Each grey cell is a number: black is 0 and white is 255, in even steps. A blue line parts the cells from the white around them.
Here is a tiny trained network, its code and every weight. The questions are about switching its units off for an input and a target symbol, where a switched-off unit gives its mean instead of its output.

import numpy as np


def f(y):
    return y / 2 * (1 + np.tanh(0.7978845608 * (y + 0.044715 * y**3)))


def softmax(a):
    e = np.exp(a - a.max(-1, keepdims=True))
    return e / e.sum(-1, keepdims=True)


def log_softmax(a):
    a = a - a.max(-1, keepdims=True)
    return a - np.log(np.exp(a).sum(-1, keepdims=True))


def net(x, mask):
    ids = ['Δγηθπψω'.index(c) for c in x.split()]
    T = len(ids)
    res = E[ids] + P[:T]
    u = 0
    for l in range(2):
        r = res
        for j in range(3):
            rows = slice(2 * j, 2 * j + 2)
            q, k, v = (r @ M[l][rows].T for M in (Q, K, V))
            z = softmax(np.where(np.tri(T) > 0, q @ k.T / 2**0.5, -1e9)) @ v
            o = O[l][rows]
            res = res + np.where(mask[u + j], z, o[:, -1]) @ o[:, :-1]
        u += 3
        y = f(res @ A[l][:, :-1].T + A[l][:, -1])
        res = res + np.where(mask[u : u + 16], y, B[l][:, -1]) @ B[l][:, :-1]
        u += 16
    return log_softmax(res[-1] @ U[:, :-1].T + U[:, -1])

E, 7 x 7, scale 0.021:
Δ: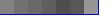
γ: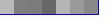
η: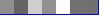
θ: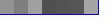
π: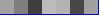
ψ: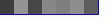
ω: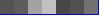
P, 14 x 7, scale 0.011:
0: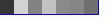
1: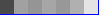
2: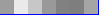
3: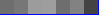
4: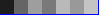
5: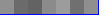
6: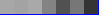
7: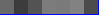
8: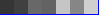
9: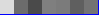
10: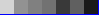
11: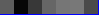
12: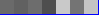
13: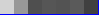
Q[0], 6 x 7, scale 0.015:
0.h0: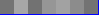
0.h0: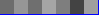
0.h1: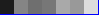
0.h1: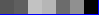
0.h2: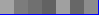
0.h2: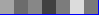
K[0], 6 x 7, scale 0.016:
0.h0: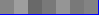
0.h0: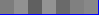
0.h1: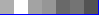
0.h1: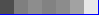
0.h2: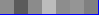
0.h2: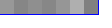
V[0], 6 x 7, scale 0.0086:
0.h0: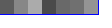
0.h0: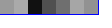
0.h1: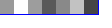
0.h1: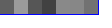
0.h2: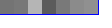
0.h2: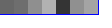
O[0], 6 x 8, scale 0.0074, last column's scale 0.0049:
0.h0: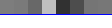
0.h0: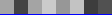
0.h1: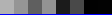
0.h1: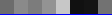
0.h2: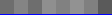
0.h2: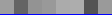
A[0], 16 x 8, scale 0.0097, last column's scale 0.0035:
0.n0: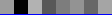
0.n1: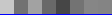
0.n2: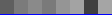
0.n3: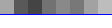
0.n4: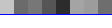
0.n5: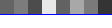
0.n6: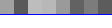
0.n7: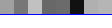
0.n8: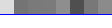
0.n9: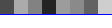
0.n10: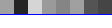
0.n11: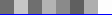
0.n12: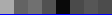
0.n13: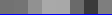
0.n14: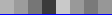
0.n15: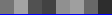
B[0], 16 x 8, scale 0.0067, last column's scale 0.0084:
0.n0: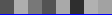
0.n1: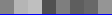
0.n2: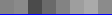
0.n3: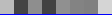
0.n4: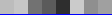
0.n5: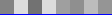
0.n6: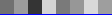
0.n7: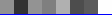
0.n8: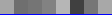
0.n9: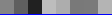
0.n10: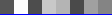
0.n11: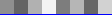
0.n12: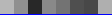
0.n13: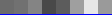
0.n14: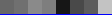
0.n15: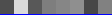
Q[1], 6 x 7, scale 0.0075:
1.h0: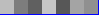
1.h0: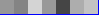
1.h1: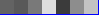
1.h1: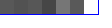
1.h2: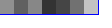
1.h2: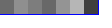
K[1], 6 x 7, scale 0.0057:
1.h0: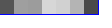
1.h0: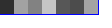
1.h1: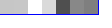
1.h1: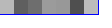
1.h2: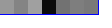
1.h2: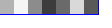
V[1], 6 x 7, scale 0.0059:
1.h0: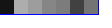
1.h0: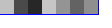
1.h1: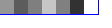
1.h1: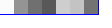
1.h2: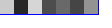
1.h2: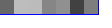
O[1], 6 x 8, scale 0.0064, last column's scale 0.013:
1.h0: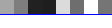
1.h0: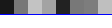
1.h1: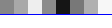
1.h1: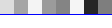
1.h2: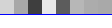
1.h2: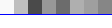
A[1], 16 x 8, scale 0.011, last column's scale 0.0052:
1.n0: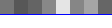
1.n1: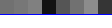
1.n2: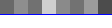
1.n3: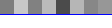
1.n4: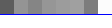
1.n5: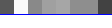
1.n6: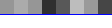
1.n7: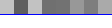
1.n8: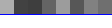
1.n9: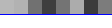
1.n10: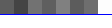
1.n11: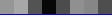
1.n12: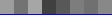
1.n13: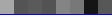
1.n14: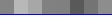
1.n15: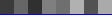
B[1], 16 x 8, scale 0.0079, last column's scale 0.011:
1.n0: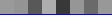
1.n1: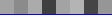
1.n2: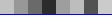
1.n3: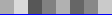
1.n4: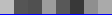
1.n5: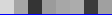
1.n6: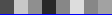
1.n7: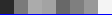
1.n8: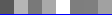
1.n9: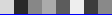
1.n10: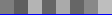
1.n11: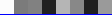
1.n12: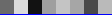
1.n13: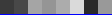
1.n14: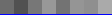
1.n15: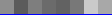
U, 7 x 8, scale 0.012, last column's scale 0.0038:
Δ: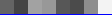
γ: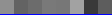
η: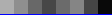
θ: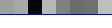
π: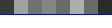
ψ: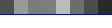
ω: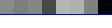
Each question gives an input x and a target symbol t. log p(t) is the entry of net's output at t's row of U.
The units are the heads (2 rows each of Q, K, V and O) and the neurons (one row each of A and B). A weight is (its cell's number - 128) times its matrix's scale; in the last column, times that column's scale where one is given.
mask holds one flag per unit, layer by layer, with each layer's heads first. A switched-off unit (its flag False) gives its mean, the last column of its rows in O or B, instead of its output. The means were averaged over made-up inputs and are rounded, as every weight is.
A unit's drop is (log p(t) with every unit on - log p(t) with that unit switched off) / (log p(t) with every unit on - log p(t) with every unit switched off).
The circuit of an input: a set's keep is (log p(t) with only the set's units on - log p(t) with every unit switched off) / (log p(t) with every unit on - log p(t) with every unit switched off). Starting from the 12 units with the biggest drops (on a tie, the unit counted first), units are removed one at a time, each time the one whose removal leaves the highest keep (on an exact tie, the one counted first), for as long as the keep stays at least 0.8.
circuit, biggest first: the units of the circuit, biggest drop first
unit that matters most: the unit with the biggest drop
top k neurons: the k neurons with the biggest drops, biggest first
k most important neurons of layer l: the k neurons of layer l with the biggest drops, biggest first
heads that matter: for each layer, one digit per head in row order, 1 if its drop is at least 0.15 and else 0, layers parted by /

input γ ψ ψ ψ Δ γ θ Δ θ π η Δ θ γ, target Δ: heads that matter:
010 / 000
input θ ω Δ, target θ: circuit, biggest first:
(0.h1 0.h0 0.n12)
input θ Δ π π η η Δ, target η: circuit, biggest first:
(1.n11 0.n4 0.h1)
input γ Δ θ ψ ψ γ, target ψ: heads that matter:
010 / 010
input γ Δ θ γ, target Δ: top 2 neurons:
(0.n12 1.n12)
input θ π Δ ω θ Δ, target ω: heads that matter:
010 / 100
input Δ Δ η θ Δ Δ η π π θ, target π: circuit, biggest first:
(1.n7 1.n6 0.n4 1.h1)
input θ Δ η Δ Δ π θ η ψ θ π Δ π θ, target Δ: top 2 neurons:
(0.n7 1.n7)
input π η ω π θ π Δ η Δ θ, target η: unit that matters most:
0.n4
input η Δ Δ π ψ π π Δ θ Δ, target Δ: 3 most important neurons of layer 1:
(1.n7 1.n2 1.n5)
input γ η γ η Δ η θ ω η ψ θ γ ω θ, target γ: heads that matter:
000 / 010
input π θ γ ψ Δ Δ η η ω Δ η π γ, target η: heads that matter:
010 / 000
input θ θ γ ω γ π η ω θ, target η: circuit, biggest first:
(0.h1 0.n4 1.n11)
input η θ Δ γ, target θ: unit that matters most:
1.h2
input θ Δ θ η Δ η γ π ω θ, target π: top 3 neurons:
(0.n7 1.n7 1.n6)
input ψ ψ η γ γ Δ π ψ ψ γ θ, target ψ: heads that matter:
010 / 000
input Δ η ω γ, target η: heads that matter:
110 / 000
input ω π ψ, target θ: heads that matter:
000 / 000
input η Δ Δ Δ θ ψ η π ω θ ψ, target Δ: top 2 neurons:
(0.n5 1.n12)
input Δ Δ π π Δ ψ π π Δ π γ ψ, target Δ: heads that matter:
010 / 001
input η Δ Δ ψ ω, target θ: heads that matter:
000 / 000
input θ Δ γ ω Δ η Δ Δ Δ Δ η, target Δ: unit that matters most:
0.h0
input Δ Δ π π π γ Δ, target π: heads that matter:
010 / 000
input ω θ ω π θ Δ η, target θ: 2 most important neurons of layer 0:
(0.n6 0.n10)
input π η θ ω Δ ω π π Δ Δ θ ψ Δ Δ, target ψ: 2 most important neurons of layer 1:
(1.n8 1.n13)
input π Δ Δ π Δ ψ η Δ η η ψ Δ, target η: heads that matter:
000 / 010
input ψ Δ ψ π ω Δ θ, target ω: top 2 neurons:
(0.n4 1.n11)
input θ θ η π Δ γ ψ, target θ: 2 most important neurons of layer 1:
(1.n5 1.n4)
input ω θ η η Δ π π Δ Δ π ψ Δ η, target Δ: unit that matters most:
0.h2
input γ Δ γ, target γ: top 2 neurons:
(1.n9 1.n13)
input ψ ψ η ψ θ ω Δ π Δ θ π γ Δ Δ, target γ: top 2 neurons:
(1.n13 1.n9)
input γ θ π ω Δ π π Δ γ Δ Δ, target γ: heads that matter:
000 / 000
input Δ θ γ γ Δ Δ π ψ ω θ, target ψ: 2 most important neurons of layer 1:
(1.n8 1.n13)
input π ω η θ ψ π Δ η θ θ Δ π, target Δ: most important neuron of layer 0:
(0.n4)
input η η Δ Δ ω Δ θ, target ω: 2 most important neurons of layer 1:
(1.n11 1.n6)
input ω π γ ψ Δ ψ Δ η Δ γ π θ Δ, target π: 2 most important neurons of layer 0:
(0.n4 0.n8)
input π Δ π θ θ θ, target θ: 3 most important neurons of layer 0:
(0.n7 0.n4 0.n12)
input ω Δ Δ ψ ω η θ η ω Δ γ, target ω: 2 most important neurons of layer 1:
(1.n6 1.n11)
